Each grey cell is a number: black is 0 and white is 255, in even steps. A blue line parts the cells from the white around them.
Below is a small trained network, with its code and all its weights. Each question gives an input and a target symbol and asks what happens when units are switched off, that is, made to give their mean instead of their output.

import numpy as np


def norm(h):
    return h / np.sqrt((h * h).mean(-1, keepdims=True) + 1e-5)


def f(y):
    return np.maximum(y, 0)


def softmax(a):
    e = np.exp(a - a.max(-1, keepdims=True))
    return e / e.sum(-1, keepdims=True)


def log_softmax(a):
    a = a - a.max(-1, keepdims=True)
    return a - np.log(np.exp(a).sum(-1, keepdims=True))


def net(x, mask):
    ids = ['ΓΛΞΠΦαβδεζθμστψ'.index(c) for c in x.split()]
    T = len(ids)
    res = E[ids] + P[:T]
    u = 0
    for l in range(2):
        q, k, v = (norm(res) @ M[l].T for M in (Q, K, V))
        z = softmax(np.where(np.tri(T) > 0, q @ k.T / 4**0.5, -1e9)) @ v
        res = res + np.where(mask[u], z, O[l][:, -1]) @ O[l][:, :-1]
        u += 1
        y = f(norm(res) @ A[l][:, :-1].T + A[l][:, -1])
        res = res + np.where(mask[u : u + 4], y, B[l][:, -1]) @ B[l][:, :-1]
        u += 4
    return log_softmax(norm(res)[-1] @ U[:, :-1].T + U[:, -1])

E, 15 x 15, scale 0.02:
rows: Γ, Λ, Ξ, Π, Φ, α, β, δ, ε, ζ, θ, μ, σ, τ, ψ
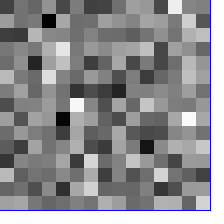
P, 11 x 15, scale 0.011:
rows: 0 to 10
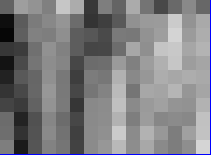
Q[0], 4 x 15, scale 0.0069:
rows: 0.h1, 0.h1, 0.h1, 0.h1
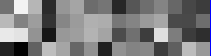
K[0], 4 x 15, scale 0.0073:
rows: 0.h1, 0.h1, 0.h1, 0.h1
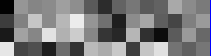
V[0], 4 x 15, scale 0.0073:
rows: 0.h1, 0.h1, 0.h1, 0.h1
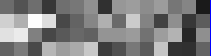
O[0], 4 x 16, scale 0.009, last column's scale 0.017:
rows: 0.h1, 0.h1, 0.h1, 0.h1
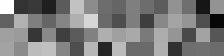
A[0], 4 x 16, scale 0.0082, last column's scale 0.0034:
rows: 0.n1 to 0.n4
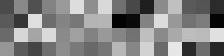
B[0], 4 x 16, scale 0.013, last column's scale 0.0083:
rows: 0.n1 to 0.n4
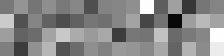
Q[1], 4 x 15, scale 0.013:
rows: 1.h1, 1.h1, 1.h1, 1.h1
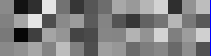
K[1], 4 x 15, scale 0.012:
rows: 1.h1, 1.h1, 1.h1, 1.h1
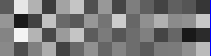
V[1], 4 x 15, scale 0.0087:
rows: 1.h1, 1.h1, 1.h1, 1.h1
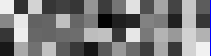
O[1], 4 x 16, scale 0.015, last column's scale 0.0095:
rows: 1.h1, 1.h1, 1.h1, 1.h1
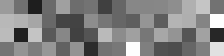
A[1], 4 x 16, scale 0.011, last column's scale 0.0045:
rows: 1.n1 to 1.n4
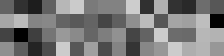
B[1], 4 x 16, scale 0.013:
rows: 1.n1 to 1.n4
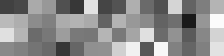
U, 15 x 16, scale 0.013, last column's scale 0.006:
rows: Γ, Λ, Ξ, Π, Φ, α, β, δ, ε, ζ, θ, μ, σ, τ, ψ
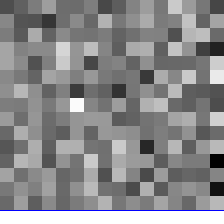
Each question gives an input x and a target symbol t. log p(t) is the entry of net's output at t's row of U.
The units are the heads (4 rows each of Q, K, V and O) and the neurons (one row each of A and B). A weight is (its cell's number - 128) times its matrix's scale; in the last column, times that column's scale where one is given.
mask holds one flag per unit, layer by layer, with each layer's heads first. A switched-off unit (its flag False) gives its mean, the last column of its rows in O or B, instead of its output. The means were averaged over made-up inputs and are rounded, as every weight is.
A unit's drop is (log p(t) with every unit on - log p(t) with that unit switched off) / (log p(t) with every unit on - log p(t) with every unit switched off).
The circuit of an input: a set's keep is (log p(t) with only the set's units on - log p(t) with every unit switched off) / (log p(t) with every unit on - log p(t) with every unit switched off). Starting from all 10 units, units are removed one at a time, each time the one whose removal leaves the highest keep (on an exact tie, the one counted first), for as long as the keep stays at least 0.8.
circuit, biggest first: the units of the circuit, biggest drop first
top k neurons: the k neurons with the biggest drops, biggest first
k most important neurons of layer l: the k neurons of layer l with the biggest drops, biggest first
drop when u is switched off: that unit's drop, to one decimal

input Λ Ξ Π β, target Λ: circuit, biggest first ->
(0.h1)
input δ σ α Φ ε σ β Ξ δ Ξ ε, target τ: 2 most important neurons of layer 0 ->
(0.n4 0.n2)
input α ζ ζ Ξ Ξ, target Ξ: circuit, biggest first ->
(0.h1 0.n2)
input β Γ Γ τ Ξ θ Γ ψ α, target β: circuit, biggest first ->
(1.h1 0.n4)
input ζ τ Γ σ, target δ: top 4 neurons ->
(0.n1 0.n4 1.n4 1.n1)
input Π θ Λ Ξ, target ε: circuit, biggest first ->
(0.h1 1.h1 0.n4)
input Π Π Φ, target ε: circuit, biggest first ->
(1.h1 0.h1 0.n4)
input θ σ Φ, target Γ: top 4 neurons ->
(1.n1 1.n2 1.n4 0.n2)
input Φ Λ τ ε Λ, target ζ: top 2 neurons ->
(0.n4 1.n3)
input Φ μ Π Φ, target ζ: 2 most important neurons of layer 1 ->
(1.n3 1.n2)
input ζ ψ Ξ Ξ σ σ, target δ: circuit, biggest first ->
(1.h1 0.h1 0.n1)
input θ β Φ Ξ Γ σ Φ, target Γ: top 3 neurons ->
(1.n1 1.n2 1.n4)
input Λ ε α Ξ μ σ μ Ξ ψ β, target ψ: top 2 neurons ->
(1.n4 1.n3)
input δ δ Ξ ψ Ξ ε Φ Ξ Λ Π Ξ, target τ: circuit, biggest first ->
(1.h1 1.n4 0.n4 0.h1)
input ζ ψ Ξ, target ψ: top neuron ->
(1.n2)
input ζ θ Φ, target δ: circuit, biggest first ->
(1.h1 0.h1 0.n1)
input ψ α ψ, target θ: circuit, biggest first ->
(1.h1 0.h1)
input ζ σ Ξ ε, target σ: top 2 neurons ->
(0.n3 1.n3)
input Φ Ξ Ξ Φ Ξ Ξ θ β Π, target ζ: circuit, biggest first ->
(1.h1 0.h1)
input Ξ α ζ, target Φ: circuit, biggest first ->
(1.n4 1.n1)
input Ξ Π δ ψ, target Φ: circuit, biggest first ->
(1.h1)
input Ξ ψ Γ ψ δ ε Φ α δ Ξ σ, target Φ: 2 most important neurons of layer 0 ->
(0.n2 0.n4)
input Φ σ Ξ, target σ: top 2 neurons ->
(1.n3 0.n3)
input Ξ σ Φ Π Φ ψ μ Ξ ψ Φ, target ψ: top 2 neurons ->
(0.n3 1.n3)
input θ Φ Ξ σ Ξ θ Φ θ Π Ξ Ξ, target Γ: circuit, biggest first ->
(1.h1 1.n1)
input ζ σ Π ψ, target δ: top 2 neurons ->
(0.n1 0.n4)
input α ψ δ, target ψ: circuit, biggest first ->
(0.h1)
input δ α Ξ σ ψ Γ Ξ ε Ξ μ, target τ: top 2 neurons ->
(1.n4 0.n4)
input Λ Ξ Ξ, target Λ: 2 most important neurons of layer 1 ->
(1.n3 1.n2)
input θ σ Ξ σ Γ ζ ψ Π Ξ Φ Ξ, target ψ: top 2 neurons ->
(0.n4 1.n3)
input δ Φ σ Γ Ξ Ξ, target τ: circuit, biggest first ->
(1.h1 1.n4 0.h1)
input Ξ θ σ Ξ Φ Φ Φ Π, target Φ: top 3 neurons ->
(0.n2 1.n4 1.n1)
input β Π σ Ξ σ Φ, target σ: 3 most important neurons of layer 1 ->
(1.n2 1.n3 1.n4)
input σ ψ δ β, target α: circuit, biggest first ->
(1.h1)
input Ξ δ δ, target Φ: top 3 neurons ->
(0.n2 1.n4 1.n1)
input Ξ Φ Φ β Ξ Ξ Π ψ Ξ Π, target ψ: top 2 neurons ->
(0.n3 1.n3)
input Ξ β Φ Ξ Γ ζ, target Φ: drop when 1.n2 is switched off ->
0.3
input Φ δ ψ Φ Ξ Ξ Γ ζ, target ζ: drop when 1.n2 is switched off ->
0.1
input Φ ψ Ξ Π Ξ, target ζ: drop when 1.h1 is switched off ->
1.2
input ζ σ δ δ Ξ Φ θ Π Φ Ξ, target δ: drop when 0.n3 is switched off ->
-0.1
